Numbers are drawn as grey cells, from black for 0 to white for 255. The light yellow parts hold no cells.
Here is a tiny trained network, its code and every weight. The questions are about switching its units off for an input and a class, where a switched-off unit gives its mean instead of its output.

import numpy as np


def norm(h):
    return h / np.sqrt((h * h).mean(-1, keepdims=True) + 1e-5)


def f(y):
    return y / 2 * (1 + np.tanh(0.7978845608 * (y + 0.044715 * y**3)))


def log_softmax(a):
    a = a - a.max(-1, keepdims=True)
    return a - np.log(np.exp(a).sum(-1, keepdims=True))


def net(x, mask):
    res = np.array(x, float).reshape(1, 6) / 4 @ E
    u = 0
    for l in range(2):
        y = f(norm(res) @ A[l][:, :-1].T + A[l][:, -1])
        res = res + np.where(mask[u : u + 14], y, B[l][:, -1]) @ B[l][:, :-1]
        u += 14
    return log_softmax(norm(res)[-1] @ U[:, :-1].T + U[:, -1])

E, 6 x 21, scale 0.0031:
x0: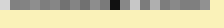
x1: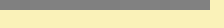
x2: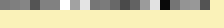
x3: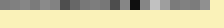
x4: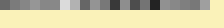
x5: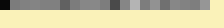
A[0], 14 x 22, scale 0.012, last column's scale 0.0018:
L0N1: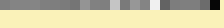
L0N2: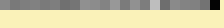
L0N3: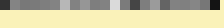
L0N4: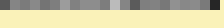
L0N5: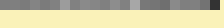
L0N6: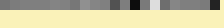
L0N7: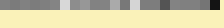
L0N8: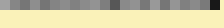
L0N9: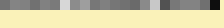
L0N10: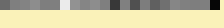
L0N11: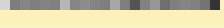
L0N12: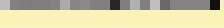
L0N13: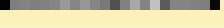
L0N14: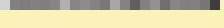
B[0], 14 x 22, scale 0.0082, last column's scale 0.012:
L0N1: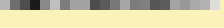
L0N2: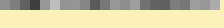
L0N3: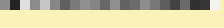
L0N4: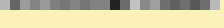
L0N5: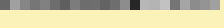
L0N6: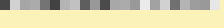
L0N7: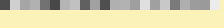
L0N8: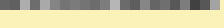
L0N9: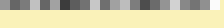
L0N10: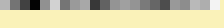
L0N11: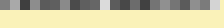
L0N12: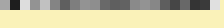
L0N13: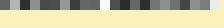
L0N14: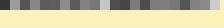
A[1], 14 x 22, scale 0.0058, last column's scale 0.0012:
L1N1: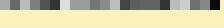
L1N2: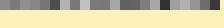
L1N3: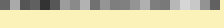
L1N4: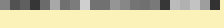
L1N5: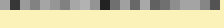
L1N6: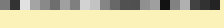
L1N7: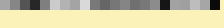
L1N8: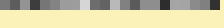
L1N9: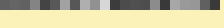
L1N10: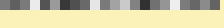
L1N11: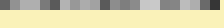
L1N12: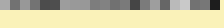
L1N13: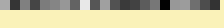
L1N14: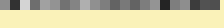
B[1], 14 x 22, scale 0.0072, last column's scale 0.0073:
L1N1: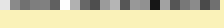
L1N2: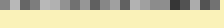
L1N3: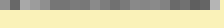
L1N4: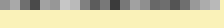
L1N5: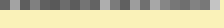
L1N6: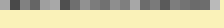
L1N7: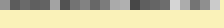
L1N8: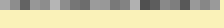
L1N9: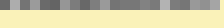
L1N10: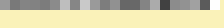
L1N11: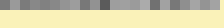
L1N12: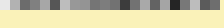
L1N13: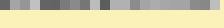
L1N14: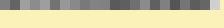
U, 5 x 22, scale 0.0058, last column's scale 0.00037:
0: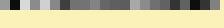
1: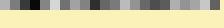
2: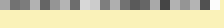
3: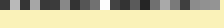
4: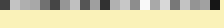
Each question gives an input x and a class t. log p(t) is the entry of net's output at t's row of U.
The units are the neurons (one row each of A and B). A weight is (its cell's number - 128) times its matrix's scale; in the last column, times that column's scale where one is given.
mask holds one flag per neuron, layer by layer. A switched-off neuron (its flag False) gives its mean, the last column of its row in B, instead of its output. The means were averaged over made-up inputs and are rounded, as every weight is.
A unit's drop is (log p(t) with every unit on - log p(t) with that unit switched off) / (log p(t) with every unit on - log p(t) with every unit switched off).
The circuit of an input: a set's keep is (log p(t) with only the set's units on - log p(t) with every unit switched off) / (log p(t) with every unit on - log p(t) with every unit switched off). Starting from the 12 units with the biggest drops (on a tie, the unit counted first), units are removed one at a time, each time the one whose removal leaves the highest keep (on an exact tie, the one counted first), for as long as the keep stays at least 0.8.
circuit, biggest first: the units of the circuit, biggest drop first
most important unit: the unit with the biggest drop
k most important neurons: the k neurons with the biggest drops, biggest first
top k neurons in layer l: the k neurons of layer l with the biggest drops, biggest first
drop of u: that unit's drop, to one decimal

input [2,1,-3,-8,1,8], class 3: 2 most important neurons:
[L0N13, L0N6]
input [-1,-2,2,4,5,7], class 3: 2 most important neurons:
[L0N13, L0N1]
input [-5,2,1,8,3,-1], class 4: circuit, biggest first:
[L0N6]
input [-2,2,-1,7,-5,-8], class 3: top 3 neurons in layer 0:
[L0N11, L0N14, L0N7]
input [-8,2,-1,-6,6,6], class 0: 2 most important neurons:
[L0N3, L0N6]
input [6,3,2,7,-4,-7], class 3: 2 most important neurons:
[L0N11, L0N14]
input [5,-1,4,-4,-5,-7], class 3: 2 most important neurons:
[L0N11, L0N14]
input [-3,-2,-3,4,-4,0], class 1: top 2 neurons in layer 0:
[L0N7, L0N12]
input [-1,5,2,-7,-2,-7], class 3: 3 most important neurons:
[L0N11, L0N14, L0N6]
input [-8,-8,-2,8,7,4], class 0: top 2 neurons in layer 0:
[L0N3, L0N7]
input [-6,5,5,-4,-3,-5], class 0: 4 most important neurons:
[L0N3, L0N13, L0N4, L0N6]
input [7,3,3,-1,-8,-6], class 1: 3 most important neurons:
[L0N1, L0N2, L0N3]
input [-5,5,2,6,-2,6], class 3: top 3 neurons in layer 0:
[L0N13, L0N7, L0N12]
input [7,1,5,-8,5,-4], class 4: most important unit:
L0N7
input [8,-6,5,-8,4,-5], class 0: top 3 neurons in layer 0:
[L0N12, L0N6, L0N8]
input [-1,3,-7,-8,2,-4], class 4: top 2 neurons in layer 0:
[L0N10, L0N13]
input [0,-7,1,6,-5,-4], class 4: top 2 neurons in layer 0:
[L0N6, L0N10]
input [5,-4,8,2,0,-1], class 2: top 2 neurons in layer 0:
[L0N9, L0N12]
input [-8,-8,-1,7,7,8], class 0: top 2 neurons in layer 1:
[L1N5, L1N9]
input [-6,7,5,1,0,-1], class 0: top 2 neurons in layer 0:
[L0N3, L0N4]
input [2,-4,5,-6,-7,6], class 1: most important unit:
L0N1
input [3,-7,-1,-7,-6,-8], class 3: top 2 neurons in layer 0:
[L0N11, L0N14]
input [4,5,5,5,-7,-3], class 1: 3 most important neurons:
[L0N1, L0N2, L0N7]
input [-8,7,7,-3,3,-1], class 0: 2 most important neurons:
[L0N3, L0N4]
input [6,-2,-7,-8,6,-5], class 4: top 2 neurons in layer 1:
[L1N7, L1N6]
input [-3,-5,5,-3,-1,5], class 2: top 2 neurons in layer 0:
[L0N9, L0N11]
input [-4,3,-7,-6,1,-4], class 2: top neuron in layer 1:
[L1N10]
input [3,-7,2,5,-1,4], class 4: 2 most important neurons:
[L0N6, L0N11]
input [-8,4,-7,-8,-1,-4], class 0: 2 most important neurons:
[L0N6, L0N7]
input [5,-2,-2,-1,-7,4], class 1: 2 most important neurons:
[L0N1, L0N3]
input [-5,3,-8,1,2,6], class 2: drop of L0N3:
1.0
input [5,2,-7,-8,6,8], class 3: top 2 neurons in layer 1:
[L1N13, L1N11]
